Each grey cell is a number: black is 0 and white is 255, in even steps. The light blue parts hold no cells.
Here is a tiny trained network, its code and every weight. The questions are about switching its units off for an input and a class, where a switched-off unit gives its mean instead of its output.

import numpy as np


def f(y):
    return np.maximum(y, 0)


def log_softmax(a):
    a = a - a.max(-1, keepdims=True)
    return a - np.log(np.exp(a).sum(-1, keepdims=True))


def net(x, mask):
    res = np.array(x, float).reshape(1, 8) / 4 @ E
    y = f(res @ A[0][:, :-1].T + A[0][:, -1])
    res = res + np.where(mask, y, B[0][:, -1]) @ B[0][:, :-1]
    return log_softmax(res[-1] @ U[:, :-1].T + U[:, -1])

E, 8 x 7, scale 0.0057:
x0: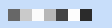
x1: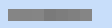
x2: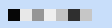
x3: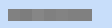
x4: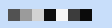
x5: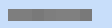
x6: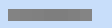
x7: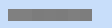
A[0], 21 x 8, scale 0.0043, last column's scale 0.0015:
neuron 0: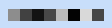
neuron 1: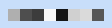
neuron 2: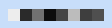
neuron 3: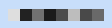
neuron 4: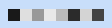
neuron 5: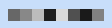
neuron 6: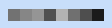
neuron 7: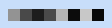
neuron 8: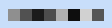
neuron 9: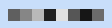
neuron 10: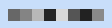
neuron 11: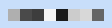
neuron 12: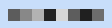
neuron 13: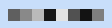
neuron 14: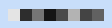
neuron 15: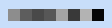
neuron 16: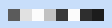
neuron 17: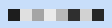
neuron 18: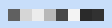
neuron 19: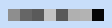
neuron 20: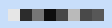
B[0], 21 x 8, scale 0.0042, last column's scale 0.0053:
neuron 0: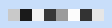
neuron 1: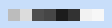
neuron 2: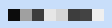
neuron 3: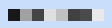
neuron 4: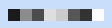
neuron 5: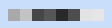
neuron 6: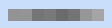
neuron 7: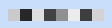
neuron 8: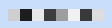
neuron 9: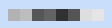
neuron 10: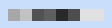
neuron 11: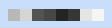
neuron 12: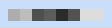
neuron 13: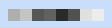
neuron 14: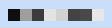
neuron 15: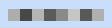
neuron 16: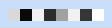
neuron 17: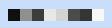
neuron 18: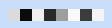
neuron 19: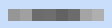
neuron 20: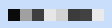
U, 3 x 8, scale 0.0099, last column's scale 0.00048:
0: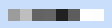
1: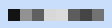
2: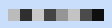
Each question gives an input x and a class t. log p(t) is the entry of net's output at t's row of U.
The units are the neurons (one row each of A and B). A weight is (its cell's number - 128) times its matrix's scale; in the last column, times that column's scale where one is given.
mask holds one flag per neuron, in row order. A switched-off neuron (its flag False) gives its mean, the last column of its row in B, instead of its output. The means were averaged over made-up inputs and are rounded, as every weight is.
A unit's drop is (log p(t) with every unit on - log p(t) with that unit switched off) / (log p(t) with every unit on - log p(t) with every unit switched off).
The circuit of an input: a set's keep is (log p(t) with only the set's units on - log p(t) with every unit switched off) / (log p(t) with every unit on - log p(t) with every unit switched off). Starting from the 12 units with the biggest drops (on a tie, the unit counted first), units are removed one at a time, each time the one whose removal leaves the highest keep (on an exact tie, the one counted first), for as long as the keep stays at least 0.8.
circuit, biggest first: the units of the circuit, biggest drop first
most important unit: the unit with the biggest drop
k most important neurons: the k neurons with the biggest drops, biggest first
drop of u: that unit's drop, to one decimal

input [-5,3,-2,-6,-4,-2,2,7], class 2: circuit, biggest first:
neuron 0; neuron 8
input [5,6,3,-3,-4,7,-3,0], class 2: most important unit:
neuron 16
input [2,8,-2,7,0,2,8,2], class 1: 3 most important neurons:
neuron 0; neuron 8; neuron 7
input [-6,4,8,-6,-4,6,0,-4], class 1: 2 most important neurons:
neuron 17; neuron 4
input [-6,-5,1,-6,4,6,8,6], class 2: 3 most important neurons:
neuron 0; neuron 8; neuron 7
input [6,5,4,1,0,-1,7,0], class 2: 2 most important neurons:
neuron 16; neuron 18
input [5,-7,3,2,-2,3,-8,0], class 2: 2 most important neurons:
neuron 16; neuron 18
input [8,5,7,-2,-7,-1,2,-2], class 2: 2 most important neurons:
neuron 16; neuron 18
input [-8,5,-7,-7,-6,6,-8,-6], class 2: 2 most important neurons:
neuron 0; neuron 8
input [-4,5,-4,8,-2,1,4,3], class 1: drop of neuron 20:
0.2
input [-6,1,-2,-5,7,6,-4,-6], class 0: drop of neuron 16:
0.1
